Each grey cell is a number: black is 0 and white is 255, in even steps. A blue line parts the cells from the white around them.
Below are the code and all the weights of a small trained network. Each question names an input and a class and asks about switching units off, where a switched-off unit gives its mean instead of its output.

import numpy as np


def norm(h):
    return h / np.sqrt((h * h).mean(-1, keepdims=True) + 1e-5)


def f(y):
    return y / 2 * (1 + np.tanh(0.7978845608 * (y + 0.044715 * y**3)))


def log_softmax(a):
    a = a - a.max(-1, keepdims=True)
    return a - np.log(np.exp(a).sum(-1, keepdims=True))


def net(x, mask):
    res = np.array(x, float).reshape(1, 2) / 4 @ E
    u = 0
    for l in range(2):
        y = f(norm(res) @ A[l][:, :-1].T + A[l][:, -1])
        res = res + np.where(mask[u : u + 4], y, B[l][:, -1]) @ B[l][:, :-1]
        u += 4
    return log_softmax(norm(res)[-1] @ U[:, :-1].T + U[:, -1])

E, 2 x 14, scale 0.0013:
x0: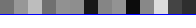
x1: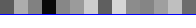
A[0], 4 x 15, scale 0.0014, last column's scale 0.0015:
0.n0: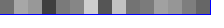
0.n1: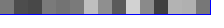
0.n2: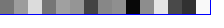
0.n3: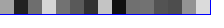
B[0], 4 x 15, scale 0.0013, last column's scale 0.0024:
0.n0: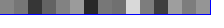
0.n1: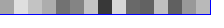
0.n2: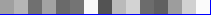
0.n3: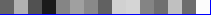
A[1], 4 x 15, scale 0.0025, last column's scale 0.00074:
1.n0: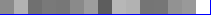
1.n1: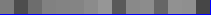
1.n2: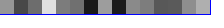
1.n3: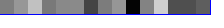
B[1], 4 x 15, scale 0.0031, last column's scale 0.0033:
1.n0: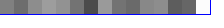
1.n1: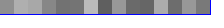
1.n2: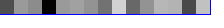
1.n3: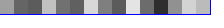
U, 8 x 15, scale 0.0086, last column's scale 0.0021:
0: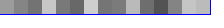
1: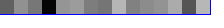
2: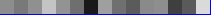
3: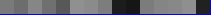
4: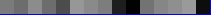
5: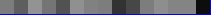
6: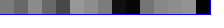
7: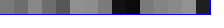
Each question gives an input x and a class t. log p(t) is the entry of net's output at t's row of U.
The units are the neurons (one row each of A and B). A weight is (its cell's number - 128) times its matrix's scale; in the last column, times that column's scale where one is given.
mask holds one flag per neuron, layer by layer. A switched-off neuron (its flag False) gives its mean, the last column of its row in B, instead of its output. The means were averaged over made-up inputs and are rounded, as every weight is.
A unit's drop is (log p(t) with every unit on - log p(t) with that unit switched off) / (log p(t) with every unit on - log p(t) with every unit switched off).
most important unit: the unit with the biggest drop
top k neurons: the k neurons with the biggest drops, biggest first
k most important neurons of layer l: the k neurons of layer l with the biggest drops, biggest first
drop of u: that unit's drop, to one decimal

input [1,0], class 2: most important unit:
1.n3
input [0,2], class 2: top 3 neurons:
[1.n2, 1.n3, 0.n3]
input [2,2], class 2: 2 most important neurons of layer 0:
[0.n2, 0.n3]
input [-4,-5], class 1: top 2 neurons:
[1.n2, 0.n2]
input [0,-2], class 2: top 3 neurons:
[0.n3, 1.n2, 1.n3]
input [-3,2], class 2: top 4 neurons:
[1.n0, 1.n3, 1.n2, 0.n2]
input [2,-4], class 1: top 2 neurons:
[0.n1, 1.n2]
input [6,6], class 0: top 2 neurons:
[1.n3, 0.n3]
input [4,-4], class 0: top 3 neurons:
[1.n3, 0.n0, 0.n3]
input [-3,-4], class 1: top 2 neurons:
[0.n2, 1.n3]
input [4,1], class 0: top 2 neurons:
[0.n3, 1.n3]
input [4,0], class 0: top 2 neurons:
[0.n3, 1.n3]
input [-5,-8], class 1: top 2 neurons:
[1.n2, 0.n2]
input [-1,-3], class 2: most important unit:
0.n3
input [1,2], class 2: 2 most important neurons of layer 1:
[1.n2, 1.n3]
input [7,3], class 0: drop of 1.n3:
0.6
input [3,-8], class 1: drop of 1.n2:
0.9
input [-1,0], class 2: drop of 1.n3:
0.1
